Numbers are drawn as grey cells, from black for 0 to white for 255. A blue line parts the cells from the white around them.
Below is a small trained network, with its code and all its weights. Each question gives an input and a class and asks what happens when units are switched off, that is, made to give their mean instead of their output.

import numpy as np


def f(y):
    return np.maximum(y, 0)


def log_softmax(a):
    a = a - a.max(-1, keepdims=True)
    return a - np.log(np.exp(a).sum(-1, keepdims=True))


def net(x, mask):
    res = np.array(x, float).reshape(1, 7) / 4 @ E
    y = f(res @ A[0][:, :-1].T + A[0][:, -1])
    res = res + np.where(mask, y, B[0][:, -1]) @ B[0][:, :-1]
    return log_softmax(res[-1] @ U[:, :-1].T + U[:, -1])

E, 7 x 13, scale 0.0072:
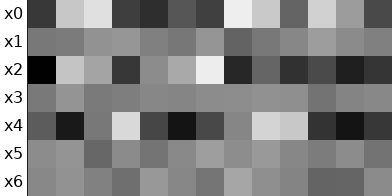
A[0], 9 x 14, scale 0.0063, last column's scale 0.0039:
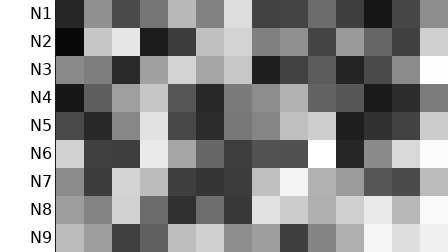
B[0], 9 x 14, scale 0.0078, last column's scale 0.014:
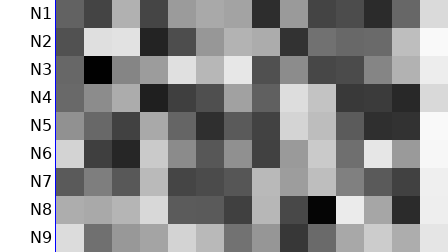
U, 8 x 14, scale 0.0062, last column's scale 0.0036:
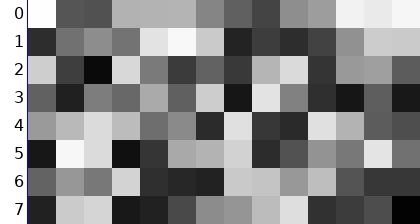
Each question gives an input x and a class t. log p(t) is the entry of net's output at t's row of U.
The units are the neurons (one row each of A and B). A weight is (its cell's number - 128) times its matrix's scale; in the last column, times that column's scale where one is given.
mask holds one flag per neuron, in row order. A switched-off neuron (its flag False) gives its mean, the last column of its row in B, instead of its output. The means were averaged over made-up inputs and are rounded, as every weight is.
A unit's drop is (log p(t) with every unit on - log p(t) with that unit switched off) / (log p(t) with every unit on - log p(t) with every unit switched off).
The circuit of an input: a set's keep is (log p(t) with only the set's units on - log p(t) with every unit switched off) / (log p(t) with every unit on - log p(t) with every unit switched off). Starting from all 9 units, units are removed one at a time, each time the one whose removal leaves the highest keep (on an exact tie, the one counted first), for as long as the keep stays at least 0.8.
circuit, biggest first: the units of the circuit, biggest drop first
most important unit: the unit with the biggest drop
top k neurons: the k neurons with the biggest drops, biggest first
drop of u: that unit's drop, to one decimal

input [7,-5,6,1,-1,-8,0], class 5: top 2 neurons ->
N2, N5
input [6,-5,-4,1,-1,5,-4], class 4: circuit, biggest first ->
N8
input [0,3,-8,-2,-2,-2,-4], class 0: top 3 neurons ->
N6, N2, N9
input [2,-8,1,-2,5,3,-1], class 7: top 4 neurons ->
N4, N8, N6, N9
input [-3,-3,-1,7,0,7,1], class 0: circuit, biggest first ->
N5, N4
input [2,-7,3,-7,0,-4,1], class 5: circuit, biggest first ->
N5, N6
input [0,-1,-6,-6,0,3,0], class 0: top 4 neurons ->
N6, N5, N4, N2
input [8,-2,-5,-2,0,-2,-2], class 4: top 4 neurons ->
N8, N5, N4, N6
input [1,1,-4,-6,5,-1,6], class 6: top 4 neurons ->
N7, N3, N8, N9
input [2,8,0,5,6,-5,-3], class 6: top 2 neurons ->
N2, N7
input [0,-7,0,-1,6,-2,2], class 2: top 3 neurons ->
N2, N8, N5
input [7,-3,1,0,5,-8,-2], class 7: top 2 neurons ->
N4, N2
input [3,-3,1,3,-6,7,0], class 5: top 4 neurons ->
N2, N6, N5, N7
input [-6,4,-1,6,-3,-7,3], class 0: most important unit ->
N6
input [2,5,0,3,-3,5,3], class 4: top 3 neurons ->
N4, N1, N3
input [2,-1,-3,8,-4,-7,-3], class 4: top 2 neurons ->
N6, N8
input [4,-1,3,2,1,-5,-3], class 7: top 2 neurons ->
N9, N4
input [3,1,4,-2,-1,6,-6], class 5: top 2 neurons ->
N5, N2
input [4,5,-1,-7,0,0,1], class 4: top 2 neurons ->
N5, N8
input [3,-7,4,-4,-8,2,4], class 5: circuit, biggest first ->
N2
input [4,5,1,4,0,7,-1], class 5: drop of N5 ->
0.4
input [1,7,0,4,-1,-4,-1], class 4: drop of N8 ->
-0.1
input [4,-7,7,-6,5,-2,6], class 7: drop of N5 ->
0.0
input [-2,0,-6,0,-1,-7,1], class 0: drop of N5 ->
0.1
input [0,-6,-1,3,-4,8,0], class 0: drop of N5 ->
-0.1
